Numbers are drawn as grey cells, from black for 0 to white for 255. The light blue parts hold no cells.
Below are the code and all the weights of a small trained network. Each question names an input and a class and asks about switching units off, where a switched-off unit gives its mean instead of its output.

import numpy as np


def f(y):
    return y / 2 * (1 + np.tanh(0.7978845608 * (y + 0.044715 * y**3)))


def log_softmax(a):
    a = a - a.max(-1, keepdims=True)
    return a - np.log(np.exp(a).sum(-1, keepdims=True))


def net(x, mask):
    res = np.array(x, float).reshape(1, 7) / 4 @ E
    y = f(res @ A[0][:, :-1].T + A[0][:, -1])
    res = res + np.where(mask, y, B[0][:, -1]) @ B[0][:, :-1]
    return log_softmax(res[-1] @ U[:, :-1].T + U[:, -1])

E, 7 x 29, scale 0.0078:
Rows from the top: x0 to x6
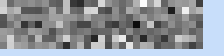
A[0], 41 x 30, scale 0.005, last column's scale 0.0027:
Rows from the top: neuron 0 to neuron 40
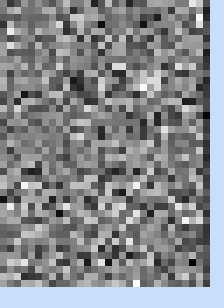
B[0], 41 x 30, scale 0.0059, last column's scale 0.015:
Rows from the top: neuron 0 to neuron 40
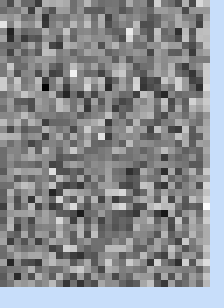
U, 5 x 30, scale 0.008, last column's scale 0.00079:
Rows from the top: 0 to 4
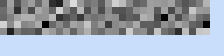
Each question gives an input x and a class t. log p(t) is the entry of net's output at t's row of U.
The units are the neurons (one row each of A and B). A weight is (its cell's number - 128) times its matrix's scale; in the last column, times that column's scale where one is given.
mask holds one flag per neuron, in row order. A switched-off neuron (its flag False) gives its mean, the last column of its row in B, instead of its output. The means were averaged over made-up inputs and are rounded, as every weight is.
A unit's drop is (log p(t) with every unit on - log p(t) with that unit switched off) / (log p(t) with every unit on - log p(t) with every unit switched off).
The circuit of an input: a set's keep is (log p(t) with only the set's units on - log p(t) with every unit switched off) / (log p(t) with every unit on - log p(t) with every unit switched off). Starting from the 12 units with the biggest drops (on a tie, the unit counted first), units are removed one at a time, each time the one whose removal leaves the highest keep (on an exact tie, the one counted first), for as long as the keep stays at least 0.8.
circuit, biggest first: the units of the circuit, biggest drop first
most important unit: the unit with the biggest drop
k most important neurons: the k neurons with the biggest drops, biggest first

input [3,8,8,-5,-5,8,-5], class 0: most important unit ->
neuron 29
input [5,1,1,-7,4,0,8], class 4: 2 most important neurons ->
neuron 37; neuron 4
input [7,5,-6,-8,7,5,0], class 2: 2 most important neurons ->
neuron 26; neuron 30
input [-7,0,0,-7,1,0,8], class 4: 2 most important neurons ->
neuron 37; neuron 4
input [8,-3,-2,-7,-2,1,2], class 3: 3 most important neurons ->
neuron 12; neuron 11; neuron 24
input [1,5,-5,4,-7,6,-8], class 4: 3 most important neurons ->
neuron 5; neuron 0; neuron 18
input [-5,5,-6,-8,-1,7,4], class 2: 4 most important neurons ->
neuron 26; neuron 30; neuron 40; neuron 10
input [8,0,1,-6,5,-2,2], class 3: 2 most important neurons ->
neuron 12; neuron 11
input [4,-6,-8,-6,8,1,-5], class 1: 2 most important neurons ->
neuron 28; neuron 14
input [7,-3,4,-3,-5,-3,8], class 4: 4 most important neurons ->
neuron 37; neuron 4; neuron 34; neuron 3
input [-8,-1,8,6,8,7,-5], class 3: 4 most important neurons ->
neuron 3; neuron 17; neuron 19; neuron 10
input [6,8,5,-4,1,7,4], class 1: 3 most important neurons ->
neuron 31; neuron 39; neuron 15
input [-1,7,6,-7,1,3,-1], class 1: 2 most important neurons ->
neuron 31; neuron 39
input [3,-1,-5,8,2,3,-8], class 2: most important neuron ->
neuron 24
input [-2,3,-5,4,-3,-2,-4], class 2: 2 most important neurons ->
neuron 37; neuron 24
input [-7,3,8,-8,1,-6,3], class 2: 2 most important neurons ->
neuron 26; neuron 30
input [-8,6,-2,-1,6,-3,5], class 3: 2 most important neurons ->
neuron 19; neuron 3
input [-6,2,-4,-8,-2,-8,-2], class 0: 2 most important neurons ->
neuron 35; neuron 10
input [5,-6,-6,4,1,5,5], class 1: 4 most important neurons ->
neuron 28; neuron 14; neuron 32; neuron 10
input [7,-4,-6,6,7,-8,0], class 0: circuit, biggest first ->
neuron 10
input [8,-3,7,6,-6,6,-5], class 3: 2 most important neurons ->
neuron 12; neuron 11
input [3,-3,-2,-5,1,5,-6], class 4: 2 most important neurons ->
neuron 0; neuron 5
